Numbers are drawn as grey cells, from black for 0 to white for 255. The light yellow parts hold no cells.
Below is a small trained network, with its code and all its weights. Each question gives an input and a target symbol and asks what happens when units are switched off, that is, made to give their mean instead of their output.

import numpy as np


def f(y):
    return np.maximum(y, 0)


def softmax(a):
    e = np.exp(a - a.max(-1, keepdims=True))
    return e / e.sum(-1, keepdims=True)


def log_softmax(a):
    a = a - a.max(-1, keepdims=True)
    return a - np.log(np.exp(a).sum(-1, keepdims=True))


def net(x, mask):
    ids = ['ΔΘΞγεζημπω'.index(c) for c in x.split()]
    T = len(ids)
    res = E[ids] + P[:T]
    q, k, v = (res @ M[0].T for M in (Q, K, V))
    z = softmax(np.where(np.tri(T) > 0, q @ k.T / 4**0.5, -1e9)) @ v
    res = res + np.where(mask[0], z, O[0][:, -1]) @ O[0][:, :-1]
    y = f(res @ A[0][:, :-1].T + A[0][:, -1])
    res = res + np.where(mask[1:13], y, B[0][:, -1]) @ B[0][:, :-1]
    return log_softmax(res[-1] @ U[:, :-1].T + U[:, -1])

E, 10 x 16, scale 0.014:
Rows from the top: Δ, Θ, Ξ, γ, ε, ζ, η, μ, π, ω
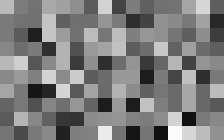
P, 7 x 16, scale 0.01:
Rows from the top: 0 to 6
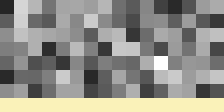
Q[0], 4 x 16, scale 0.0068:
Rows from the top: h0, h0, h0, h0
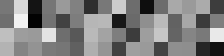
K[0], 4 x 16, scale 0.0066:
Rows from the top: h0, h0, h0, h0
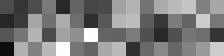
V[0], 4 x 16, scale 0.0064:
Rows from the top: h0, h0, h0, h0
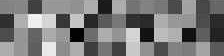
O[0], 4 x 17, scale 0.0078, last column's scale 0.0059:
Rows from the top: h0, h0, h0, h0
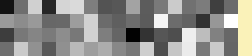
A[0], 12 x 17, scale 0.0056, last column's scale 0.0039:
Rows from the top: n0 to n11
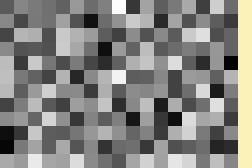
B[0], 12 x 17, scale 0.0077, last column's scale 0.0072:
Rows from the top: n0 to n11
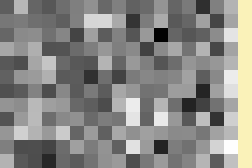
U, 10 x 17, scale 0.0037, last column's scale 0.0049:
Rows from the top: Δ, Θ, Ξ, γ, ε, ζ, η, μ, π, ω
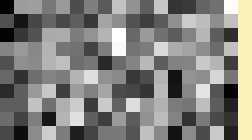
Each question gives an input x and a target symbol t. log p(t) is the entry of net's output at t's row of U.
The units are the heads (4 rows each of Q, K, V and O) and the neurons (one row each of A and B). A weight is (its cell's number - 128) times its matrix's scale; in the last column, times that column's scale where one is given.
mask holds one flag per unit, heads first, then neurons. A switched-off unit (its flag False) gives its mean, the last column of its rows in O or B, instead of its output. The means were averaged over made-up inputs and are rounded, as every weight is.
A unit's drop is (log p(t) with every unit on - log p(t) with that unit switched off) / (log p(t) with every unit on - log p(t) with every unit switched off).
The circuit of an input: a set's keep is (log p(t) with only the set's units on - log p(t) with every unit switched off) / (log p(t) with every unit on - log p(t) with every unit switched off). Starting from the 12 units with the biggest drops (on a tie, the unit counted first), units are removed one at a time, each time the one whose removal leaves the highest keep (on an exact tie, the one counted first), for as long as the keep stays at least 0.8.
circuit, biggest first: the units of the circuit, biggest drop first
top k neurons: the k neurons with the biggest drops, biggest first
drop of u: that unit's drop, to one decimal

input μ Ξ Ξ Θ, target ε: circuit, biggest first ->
[h0 n9 n2 n10]
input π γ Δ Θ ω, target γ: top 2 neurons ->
[n9 n10]
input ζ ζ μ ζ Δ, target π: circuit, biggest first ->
[h0 n11]
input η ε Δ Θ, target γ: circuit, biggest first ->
[h0 n10 n2]
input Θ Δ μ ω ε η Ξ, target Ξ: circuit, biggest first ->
[h0 n1]
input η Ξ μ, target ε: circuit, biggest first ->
[h0 n9 n10]
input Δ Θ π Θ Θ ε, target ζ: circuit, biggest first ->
[h0 n8]
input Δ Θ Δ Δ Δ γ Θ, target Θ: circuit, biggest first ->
[h0 n10]
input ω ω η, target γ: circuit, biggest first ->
[h0 n2]
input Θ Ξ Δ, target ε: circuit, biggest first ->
[h0 n2 n9]
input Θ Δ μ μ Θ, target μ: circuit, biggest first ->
[h0 n4 n10]
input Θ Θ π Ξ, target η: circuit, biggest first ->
[h0 n8]
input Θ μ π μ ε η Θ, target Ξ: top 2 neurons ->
[n1 n9]
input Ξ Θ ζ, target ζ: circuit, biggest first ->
[h0 n8 n5]
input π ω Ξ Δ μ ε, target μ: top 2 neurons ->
[n4 n10]
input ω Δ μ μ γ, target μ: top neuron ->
[n4]
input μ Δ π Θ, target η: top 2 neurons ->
[n8 n5]
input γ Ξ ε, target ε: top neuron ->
[n2]
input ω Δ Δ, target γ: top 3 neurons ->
[n10 n2 n4]
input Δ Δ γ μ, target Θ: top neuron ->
[n10]
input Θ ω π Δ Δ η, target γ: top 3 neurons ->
[n10 n2 n3]
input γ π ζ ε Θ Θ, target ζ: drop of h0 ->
0.7
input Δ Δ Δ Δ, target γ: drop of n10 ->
0.4
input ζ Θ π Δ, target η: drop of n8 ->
0.5
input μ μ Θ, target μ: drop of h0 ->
1.2
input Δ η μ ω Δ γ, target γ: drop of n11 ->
0.0
